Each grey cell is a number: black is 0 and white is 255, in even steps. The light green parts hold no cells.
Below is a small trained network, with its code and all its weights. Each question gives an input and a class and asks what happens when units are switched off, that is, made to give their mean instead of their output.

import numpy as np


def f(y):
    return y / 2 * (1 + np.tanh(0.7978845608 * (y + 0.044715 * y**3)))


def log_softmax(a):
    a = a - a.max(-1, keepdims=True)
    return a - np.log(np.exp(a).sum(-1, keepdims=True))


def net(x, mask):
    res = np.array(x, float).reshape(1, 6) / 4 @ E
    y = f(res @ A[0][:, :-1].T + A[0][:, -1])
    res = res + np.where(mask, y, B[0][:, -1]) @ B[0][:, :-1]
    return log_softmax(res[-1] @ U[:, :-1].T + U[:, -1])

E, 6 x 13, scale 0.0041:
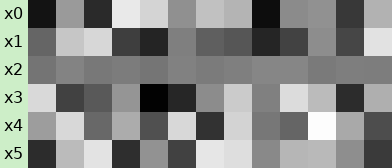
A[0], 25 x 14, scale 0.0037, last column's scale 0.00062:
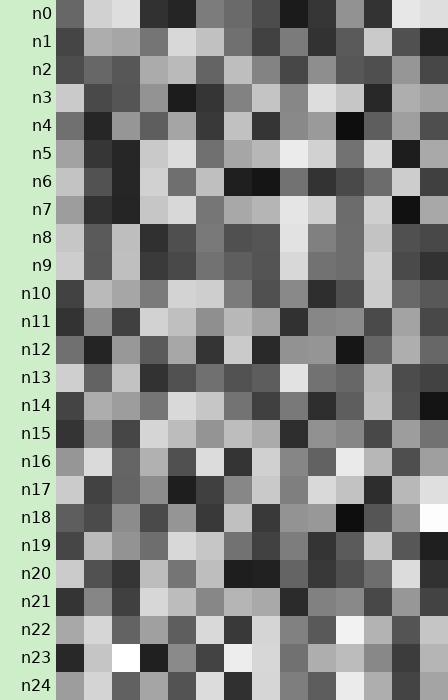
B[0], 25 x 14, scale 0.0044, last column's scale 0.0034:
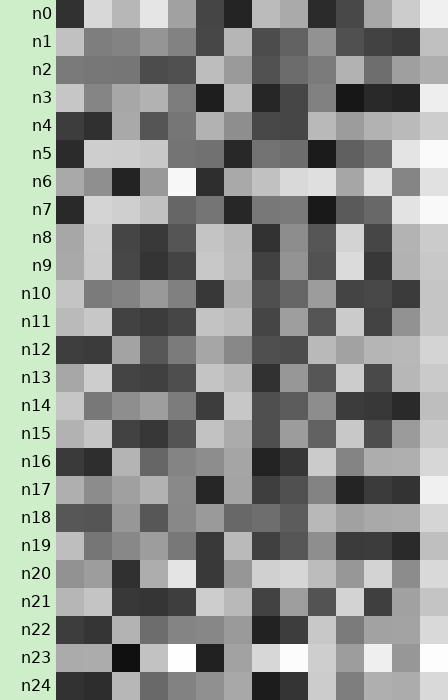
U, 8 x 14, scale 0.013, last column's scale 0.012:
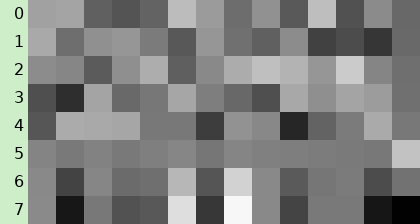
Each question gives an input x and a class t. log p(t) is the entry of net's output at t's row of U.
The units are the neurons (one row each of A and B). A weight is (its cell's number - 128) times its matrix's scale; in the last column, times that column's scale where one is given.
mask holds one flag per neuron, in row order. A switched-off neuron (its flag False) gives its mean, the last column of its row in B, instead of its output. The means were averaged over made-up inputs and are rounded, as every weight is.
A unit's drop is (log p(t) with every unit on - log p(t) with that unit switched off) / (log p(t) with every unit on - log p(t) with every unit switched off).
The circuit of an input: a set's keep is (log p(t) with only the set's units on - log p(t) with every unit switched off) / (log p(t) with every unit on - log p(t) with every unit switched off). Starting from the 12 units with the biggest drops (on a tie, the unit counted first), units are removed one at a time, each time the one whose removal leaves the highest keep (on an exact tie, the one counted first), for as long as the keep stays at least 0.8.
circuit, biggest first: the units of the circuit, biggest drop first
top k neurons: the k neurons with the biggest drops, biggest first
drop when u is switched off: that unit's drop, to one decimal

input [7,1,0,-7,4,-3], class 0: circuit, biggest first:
n21
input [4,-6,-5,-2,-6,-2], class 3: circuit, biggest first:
n4; n12
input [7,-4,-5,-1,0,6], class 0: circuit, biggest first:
n21; n11
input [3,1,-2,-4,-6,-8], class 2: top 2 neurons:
n6; n20
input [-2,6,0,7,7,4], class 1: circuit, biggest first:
n3; n17
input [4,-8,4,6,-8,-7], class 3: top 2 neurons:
n4; n12
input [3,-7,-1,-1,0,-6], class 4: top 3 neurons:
n7; n5; n23
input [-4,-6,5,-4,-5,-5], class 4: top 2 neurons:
n7; n5
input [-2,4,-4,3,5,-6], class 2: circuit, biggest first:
n6; n20
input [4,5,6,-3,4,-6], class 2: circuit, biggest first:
n6; n20
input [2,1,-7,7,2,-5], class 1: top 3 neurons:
n3; n17; n23
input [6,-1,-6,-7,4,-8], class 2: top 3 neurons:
n6; n20; n3
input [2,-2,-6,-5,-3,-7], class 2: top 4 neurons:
n6; n20; n3; n17
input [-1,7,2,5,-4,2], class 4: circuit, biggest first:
n0
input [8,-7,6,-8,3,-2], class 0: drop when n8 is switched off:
-0.1
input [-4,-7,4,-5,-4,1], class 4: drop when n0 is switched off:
-0.1
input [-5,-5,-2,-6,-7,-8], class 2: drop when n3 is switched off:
0.1
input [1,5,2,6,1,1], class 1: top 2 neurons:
n3; n17
